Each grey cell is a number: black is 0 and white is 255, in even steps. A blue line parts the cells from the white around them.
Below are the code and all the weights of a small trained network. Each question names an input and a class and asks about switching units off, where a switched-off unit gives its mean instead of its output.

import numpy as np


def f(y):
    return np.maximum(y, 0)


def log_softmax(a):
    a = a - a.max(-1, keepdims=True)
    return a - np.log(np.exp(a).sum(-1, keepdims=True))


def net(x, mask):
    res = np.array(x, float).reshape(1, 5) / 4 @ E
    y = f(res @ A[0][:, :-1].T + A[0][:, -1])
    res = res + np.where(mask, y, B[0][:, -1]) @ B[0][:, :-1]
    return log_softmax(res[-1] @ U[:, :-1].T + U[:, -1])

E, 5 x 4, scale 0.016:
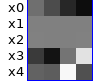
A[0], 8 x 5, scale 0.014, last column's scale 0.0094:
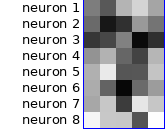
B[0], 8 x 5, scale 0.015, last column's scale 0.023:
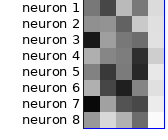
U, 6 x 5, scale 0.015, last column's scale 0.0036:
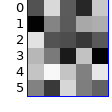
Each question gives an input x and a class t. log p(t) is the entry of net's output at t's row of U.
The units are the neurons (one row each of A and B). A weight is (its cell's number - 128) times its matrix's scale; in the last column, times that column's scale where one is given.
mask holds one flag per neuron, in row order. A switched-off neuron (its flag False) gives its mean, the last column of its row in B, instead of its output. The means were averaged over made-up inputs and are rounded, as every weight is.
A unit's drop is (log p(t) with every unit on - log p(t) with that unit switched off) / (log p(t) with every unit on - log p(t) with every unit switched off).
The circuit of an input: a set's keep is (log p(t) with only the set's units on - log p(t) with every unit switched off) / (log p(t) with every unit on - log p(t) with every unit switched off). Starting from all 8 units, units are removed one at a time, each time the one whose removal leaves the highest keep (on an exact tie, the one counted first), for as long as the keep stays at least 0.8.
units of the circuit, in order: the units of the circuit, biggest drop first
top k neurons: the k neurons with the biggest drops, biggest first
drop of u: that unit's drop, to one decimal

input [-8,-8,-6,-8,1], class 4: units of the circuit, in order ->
neuron 8
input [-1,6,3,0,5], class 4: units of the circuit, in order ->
neuron 7; neuron 5
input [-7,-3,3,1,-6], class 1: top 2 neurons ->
neuron 4; neuron 8
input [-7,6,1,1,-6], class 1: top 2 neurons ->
neuron 4; neuron 8
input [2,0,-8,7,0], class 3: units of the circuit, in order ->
neuron 7; neuron 2
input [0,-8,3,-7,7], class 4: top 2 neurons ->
neuron 8; neuron 7
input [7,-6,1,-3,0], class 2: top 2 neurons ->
neuron 6; neuron 7
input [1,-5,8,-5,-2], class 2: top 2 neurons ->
neuron 3; neuron 5
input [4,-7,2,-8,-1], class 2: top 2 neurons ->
neuron 5; neuron 7
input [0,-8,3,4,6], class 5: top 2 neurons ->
neuron 7; neuron 1
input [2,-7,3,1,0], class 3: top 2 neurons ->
neuron 7; neuron 5
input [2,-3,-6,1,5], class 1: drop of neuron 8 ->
0.4
